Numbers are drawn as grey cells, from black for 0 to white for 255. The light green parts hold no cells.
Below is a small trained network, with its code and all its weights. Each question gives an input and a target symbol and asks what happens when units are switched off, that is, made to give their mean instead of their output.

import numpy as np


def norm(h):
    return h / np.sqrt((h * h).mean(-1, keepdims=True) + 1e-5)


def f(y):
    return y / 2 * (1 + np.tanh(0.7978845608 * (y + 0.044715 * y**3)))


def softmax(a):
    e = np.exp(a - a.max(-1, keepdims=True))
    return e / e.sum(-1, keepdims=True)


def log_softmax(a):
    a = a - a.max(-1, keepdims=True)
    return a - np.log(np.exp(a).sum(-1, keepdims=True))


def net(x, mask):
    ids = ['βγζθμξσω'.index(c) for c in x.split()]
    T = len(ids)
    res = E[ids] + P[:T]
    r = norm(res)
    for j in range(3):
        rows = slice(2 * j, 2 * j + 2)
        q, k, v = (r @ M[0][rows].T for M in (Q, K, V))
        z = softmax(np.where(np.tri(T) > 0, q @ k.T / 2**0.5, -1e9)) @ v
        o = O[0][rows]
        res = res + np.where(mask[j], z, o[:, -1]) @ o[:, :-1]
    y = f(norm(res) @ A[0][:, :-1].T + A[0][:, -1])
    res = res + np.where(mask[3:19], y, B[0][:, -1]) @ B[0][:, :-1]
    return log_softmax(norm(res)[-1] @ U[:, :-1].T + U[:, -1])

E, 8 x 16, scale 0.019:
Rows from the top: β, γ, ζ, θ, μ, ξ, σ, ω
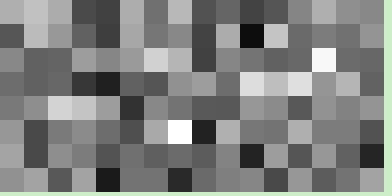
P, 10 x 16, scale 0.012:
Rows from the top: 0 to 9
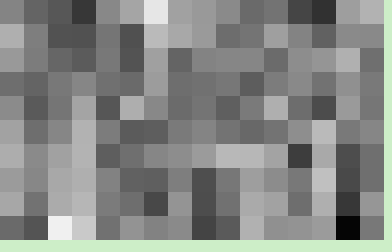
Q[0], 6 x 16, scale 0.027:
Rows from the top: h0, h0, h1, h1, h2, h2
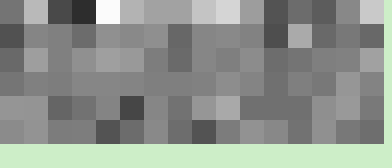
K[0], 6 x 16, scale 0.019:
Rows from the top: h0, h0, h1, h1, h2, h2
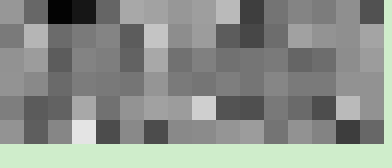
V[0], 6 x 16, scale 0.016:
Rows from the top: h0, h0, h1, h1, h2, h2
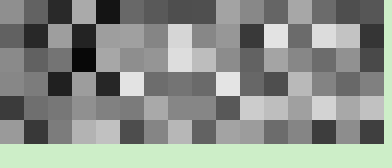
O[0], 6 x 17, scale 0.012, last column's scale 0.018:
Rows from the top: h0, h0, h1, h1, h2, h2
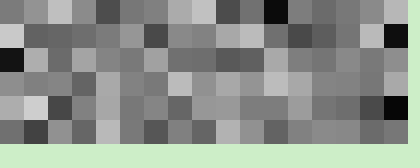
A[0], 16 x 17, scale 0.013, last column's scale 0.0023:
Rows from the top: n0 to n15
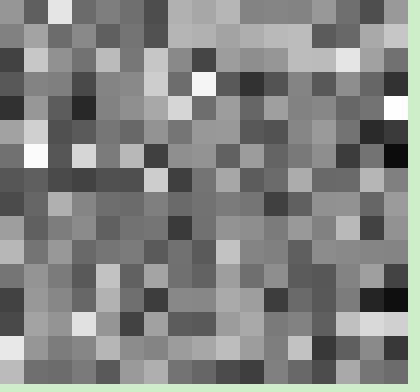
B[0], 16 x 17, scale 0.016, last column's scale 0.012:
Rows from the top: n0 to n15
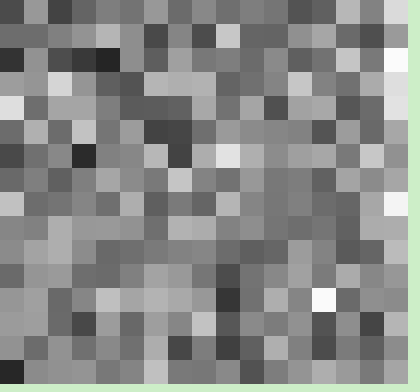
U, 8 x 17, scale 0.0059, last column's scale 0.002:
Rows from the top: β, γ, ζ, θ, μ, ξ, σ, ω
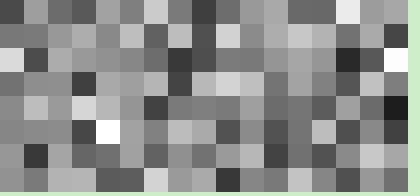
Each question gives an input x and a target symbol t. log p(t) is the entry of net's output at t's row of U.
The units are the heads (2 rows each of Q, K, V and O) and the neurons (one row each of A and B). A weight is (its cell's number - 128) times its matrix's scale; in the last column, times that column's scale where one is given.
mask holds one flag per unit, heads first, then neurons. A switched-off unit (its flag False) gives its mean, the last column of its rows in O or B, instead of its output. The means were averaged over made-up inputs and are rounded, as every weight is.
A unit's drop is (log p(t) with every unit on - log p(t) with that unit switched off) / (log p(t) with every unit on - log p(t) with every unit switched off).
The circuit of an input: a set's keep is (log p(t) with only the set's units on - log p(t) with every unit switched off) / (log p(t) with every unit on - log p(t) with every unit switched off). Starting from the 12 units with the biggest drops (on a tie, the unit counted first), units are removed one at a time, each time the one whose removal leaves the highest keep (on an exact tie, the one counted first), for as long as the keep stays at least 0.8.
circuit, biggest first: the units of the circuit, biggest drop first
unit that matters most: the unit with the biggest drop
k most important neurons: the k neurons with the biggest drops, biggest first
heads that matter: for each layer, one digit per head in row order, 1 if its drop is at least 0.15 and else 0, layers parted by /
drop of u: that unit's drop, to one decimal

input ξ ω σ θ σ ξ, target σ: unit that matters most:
h0
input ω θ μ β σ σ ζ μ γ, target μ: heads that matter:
011
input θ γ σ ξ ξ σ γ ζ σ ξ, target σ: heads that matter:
000
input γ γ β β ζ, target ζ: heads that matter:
101
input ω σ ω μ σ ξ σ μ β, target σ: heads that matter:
011
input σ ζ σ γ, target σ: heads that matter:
101
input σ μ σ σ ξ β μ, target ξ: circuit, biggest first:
h2; n12
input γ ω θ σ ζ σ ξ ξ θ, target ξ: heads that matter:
001
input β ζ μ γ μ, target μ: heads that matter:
111
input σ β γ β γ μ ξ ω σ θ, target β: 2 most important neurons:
n2; n3
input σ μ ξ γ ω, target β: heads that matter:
100
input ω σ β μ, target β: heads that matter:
100
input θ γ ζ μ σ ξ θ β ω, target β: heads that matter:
101
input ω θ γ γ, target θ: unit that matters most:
h2
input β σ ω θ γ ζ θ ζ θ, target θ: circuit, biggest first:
h2; n6
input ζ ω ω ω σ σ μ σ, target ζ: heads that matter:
110
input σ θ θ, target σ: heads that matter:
100
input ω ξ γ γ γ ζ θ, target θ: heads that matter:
101
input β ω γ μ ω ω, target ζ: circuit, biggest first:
h1; n14; h0
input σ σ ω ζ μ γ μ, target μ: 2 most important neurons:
n5; n9
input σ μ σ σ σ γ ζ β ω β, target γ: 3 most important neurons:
n2; n0; n13
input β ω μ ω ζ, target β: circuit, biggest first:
h0
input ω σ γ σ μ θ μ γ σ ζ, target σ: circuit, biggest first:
h2; n8
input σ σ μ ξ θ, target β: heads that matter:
110
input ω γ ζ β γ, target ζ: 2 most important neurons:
n14; n1
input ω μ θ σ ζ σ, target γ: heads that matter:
100
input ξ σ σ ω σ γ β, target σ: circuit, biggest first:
h0
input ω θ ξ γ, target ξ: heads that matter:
101
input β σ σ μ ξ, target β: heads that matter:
110
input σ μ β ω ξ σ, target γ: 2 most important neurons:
n13; n9
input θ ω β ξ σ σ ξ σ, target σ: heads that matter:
000
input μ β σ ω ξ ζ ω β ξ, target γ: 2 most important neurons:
n0; n4
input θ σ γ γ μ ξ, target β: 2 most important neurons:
n2; n0
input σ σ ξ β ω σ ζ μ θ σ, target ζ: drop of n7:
0.1
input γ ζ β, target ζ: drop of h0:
0.8
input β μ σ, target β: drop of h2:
-0.2
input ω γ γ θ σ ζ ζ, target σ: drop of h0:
0.1
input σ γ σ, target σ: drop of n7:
0.0
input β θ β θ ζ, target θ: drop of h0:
0.3
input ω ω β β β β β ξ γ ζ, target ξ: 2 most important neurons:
n12; n0
